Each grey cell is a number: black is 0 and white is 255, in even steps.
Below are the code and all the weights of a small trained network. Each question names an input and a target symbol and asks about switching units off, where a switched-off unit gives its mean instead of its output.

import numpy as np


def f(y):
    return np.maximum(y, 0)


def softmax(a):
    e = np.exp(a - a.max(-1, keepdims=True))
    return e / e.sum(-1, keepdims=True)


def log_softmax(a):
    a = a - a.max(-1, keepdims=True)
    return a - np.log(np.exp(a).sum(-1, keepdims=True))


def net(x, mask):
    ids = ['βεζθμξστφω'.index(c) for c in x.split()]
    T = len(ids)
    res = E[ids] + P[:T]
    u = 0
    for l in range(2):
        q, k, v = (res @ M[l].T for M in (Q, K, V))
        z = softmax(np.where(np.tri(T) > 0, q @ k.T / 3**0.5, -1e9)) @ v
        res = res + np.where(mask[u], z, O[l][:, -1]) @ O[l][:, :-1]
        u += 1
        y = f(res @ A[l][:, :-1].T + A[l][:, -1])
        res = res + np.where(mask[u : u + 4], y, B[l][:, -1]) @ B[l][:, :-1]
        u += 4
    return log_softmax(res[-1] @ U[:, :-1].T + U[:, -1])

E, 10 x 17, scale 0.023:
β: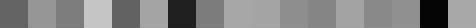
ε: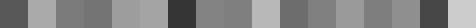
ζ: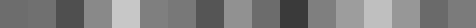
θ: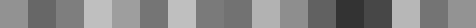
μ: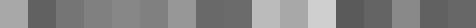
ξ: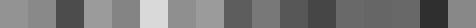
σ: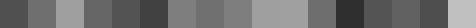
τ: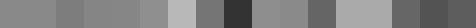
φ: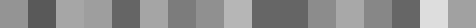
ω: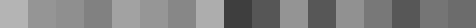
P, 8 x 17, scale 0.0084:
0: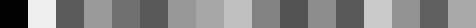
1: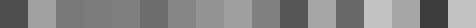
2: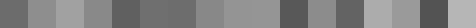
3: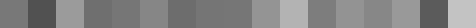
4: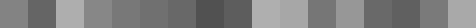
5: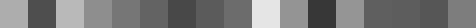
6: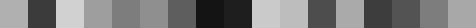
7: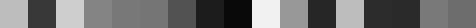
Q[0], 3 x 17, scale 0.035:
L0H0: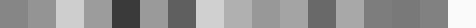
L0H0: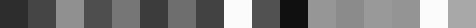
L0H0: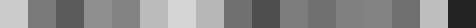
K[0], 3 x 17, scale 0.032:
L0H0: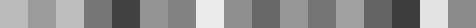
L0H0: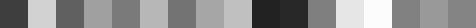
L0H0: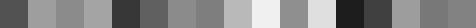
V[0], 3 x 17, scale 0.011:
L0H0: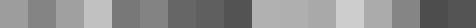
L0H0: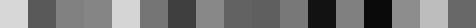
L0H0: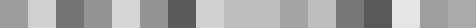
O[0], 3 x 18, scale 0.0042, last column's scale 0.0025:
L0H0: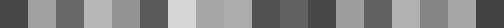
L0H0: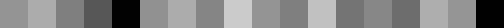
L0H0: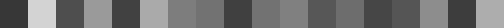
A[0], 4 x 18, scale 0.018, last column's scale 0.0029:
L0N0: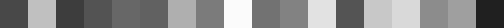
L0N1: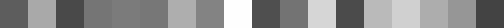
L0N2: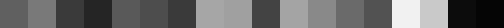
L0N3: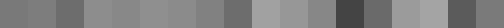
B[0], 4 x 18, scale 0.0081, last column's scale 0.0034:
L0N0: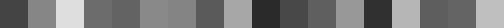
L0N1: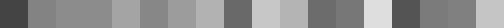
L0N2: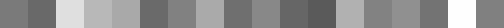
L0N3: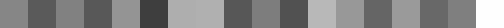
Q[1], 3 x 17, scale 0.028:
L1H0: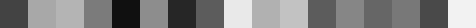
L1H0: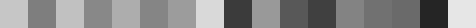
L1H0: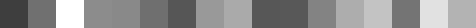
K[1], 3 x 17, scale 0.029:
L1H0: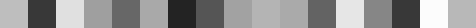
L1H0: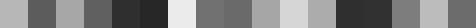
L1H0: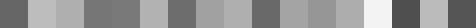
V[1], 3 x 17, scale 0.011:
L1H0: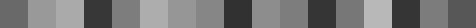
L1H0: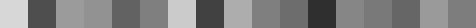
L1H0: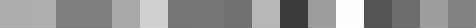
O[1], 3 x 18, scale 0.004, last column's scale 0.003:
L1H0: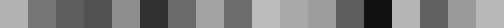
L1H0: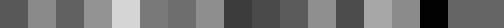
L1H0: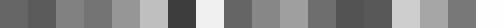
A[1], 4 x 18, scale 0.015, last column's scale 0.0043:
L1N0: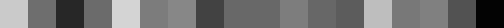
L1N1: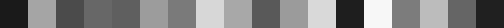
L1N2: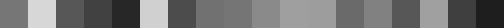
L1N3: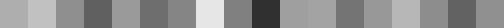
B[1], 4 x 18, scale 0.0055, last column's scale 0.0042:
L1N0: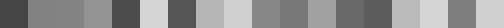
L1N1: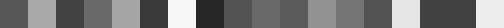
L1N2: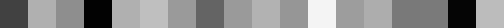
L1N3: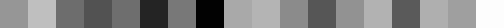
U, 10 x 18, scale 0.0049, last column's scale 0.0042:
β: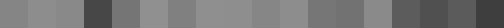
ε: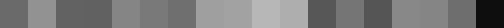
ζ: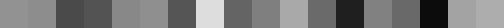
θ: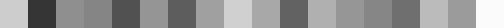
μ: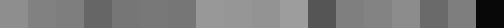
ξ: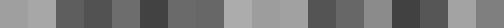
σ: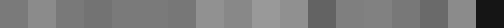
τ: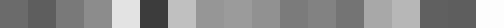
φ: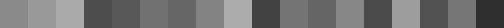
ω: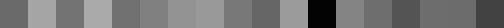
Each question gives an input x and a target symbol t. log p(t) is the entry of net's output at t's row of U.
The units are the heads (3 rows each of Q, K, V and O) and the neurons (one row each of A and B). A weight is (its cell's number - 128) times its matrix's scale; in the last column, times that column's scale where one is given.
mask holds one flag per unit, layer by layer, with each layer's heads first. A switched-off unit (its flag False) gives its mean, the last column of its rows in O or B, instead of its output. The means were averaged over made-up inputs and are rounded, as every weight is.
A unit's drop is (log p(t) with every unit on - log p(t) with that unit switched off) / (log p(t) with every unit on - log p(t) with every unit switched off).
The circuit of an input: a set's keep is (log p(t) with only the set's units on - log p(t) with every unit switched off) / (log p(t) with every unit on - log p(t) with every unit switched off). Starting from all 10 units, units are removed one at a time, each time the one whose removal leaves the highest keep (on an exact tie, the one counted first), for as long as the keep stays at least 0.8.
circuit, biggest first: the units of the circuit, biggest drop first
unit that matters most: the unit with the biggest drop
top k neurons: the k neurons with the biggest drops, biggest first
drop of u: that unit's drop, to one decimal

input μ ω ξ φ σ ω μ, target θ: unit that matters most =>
L0N3
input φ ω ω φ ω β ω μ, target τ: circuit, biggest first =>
(L0H0; L1H0)
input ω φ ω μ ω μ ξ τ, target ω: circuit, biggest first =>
(L0H0; L1H0; L0N3)
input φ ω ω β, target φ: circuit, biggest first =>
(L0N0; L0H0)
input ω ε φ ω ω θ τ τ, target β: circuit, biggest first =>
(L0H0; L1N2)
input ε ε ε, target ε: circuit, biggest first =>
(L1H0; L0H0)
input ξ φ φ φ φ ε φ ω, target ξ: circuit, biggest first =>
(L1N3; L0H0; L1H0)
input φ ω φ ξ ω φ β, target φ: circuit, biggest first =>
(L0H0; L0N0)
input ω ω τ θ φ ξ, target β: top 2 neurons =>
(L1N2; L0N3)
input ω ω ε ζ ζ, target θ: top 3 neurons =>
(L1N0; L1N1; L0N0)
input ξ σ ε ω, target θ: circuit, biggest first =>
(L1N0; L0H0; L1H0)
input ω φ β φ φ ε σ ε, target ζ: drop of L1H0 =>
0.9
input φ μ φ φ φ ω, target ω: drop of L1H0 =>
0.2
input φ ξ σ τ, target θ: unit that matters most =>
L1N0
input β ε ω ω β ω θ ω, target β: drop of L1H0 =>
0.1
